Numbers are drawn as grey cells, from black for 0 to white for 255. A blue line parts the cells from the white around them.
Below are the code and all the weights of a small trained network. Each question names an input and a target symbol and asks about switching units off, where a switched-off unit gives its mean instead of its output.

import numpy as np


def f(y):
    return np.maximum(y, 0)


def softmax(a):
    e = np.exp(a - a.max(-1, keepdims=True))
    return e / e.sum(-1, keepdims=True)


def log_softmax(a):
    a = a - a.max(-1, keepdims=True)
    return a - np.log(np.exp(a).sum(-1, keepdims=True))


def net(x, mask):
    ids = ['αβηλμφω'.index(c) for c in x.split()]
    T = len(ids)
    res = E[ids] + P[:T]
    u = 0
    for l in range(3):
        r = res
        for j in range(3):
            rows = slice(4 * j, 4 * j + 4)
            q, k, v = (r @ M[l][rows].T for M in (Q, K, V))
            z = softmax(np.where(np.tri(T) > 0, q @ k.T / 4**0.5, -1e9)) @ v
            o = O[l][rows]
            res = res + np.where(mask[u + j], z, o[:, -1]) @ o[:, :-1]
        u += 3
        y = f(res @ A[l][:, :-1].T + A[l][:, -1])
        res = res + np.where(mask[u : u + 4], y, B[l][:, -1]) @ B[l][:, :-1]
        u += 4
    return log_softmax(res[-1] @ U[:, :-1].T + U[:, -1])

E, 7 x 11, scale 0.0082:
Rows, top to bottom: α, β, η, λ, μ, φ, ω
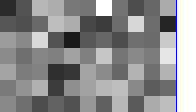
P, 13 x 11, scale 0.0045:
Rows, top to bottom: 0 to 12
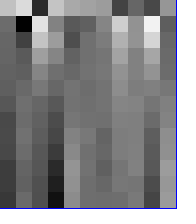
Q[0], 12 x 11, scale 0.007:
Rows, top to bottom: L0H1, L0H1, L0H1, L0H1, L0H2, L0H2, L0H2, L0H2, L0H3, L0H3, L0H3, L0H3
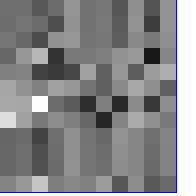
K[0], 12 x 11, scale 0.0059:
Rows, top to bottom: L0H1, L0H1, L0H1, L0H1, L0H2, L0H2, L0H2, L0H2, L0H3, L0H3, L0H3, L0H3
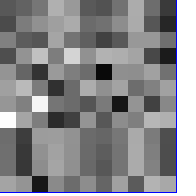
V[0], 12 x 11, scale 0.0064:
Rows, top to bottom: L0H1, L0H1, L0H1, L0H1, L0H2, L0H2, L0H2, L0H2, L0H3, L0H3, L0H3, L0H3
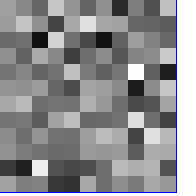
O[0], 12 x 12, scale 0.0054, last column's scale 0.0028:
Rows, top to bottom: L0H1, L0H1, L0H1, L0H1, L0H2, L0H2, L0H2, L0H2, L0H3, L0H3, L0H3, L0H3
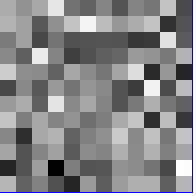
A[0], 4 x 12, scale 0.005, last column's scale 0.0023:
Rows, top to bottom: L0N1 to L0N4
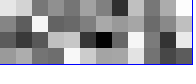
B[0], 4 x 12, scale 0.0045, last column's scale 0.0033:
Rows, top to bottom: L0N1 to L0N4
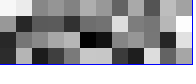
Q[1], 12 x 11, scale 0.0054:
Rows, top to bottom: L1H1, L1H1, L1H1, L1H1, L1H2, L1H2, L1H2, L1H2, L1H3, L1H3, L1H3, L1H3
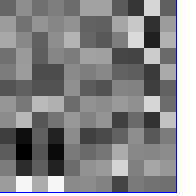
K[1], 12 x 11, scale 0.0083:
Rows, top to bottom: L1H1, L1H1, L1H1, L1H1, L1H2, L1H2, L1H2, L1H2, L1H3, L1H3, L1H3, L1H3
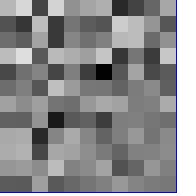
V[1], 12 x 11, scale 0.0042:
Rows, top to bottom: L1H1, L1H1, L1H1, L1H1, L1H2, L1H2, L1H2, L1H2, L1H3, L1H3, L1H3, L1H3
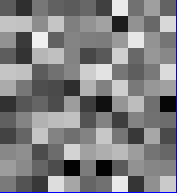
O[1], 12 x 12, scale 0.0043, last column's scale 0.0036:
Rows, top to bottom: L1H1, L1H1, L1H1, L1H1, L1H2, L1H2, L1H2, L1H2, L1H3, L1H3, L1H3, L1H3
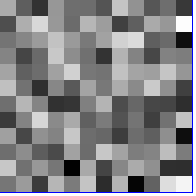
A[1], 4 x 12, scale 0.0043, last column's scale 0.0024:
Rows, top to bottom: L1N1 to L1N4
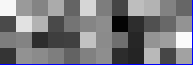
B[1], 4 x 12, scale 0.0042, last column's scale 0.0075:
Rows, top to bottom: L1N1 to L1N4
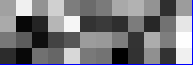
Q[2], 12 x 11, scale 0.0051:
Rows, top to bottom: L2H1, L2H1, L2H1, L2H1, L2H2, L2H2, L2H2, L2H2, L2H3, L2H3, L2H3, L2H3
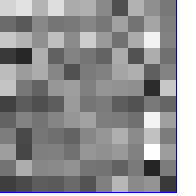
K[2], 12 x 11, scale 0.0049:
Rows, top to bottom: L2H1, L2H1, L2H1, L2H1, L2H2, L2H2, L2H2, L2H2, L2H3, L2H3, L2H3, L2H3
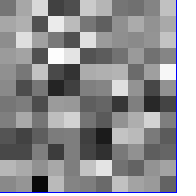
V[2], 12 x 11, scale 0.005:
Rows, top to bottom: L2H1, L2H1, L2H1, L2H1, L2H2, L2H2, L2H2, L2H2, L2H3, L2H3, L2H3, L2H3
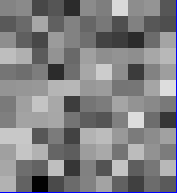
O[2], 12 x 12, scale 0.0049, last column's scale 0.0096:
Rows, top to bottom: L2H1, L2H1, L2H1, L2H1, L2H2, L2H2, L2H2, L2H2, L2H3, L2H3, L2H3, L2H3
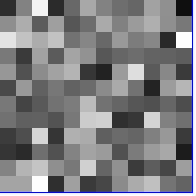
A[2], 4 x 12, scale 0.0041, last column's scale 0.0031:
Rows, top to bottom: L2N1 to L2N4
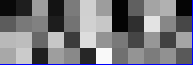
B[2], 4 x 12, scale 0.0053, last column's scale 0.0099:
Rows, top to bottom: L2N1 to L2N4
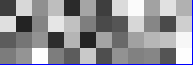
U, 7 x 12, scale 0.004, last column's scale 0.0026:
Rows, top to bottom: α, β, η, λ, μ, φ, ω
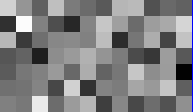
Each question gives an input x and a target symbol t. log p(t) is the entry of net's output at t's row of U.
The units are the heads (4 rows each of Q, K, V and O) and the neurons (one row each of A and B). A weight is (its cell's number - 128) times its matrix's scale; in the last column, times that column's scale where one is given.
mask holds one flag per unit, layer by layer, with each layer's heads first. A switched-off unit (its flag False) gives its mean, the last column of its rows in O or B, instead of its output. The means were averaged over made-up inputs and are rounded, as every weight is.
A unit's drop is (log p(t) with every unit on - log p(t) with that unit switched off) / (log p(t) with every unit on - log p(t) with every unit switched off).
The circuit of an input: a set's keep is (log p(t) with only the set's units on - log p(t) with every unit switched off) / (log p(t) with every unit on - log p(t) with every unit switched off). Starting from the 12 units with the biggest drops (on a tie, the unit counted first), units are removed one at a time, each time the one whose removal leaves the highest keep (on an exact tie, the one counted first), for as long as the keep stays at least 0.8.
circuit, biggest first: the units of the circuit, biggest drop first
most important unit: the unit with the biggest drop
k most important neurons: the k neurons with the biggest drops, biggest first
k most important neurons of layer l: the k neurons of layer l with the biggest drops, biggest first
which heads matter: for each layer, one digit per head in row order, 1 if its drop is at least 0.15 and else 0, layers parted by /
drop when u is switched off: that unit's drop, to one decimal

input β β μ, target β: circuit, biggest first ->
[L2H1 L1H2]
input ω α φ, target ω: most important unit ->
L2H1
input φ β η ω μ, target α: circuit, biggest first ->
[L1H1 L2H3]
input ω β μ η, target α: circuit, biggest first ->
[L1H1 L0N3 L2H3]
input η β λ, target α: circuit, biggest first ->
[L1H1 L0N3 L2H3]
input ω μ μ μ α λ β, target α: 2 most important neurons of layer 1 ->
[L1N4 L1N3]
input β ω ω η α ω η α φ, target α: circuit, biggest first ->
[L1H1 L0H3 L1N2 L2H1]
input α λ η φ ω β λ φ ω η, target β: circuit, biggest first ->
[L2H1 L2N2]
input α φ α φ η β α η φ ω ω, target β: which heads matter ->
111 / 110 / 111
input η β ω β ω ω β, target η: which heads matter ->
101 / 011 / 010
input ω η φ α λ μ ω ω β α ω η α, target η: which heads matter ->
001 / 100 / 011
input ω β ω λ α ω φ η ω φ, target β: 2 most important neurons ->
[L0N4 L0N3]
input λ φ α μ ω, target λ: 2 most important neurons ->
[L0N1 L1N1]
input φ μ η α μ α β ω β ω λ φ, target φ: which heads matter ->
100 / 011 / 011
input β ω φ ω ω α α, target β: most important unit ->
L0H2
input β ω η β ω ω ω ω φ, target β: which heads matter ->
010 / 111 / 100
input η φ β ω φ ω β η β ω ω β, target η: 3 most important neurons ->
[L0N3 L1N2 L0N1]
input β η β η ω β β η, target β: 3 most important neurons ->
[L2N2 L0N1 L2N4]
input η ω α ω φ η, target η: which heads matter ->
010 / 101 / 000
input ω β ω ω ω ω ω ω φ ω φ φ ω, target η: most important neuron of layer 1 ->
[L1N3]
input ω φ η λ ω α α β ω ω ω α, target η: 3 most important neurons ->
[L0N3 L2N2 L0N1]
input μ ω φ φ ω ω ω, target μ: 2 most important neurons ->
[L2N1 L2N2]
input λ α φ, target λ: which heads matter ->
101 / 010 / 111
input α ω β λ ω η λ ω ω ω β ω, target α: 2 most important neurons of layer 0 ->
[L0N3 L0N2]
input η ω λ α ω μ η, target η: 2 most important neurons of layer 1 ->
[L1N1 L1N4]
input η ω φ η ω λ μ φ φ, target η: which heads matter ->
110 / 101 / 000
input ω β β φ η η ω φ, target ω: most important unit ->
L1H2
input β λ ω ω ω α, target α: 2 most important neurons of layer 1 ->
[L1N2 L1N4]
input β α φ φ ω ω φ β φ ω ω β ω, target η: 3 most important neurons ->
[L0N3 L2N2 L1N2]
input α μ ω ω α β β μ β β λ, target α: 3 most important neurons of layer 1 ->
[L1N4 L1N2 L1N3]
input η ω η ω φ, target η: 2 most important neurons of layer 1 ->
[L1N1 L1N4]
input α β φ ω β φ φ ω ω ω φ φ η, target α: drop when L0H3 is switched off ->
0.2
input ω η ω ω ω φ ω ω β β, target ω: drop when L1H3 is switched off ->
0.1
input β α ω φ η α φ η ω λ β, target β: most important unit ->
L0H2
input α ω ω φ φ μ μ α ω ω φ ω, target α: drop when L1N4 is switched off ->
0.1
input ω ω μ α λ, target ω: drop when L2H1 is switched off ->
0.8
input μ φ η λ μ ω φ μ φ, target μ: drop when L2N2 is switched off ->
0.4
